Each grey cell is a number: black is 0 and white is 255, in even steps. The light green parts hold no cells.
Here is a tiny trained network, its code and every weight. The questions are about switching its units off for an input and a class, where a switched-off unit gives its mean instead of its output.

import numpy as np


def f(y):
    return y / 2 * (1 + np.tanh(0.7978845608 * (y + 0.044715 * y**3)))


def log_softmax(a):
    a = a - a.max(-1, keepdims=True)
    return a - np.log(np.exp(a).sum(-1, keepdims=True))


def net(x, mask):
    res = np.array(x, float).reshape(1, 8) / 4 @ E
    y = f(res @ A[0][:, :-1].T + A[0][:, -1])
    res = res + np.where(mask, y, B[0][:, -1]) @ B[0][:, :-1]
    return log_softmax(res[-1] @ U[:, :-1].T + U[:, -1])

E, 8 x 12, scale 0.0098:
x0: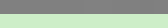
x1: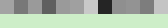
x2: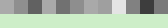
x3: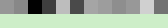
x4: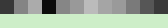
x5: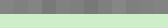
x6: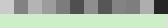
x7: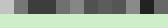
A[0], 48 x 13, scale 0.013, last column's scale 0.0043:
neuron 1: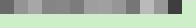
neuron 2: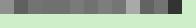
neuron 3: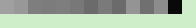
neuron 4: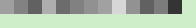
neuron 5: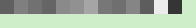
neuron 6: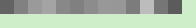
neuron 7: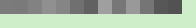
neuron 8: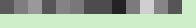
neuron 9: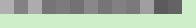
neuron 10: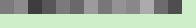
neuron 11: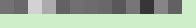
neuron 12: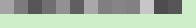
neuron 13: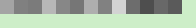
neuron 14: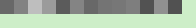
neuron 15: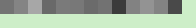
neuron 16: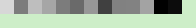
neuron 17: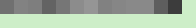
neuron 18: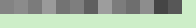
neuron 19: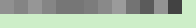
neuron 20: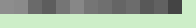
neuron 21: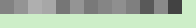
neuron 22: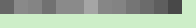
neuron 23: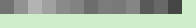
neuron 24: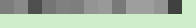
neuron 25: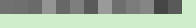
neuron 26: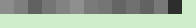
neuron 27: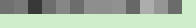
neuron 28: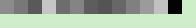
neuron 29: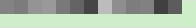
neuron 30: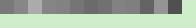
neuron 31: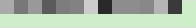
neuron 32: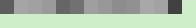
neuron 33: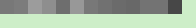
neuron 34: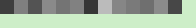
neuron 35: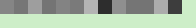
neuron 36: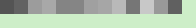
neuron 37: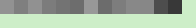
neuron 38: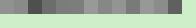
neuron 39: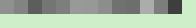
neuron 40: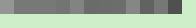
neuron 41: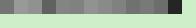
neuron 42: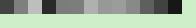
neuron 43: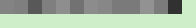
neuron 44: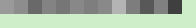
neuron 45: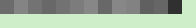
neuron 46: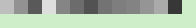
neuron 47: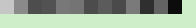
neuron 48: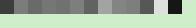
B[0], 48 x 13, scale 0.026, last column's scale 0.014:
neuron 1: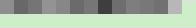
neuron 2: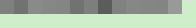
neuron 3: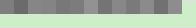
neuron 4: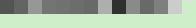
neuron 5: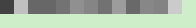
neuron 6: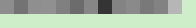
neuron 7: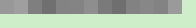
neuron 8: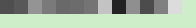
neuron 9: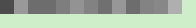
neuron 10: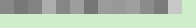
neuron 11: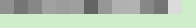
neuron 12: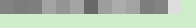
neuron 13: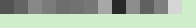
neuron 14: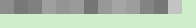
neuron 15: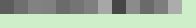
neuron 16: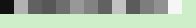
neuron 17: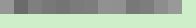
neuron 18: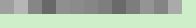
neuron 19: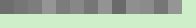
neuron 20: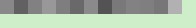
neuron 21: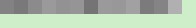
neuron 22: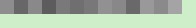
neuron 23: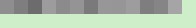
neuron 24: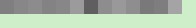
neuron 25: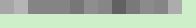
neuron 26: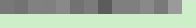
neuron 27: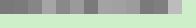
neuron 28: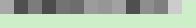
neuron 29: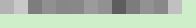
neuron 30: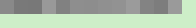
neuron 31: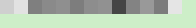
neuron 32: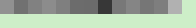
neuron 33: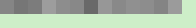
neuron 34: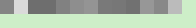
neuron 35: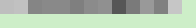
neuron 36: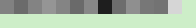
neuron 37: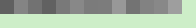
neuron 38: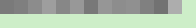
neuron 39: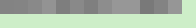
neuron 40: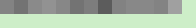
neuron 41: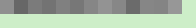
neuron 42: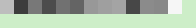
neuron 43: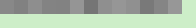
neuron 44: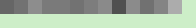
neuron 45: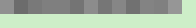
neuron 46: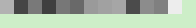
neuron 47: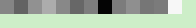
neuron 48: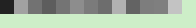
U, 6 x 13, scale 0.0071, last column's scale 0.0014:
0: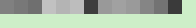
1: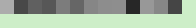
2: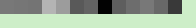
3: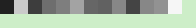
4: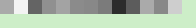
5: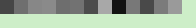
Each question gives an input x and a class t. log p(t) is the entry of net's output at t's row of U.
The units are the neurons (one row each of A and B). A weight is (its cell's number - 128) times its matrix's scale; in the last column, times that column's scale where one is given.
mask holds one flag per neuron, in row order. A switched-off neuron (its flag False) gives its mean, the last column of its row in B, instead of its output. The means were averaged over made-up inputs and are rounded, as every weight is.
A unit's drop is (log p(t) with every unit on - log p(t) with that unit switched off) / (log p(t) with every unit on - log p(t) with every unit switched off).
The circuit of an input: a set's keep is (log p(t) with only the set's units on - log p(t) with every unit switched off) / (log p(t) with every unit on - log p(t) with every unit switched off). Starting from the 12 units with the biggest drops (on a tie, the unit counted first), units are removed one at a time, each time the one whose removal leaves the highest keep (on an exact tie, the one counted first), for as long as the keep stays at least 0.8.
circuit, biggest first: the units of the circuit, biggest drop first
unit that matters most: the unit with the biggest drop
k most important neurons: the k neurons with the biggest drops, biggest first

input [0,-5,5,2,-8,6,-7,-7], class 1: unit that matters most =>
neuron 46
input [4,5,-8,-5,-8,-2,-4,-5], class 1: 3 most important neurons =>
(neuron 28; neuron 46; neuron 13)
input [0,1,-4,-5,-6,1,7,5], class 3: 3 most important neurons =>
(neuron 16; neuron 42; neuron 9)
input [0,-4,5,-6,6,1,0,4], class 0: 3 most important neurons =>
(neuron 11; neuron 46; neuron 14)
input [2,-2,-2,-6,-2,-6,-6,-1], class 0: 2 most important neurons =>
(neuron 11; neuron 16)
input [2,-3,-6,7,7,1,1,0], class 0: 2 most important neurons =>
(neuron 12; neuron 10)
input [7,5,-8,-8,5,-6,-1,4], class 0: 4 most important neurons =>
(neuron 11; neuron 14; neuron 13; neuron 4)
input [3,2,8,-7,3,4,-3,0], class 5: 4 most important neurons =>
(neuron 13; neuron 4; neuron 44; neuron 12)
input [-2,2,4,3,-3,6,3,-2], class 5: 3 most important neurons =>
(neuron 42; neuron 13; neuron 4)
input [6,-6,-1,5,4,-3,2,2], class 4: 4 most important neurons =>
(neuron 29; neuron 25; neuron 11; neuron 18)
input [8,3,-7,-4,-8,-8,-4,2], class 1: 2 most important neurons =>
(neuron 28; neuron 46)
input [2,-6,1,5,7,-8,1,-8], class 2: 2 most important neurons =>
(neuron 36; neuron 6)
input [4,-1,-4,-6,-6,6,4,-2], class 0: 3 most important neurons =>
(neuron 11; neuron 42; neuron 14)
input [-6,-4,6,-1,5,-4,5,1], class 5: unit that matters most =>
neuron 13
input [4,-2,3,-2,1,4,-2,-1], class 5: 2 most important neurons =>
(neuron 16; neuron 31)
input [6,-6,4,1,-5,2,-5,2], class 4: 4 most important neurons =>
(neuron 34; neuron 16; neuron 42; neuron 29)
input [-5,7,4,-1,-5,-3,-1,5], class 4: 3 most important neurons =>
(neuron 31; neuron 42; neuron 35)
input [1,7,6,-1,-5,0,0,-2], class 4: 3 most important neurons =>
(neuron 31; neuron 35; neuron 8)
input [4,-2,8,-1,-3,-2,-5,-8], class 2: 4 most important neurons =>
(neuron 36; neuron 32; neuron 8; neuron 6)
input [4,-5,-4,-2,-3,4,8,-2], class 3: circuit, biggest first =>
(neuron 16)
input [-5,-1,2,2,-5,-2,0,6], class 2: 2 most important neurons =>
(neuron 47; neuron 42)
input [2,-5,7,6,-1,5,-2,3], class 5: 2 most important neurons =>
(neuron 4; neuron 13)
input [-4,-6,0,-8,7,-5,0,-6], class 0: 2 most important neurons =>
(neuron 11; neuron 14)
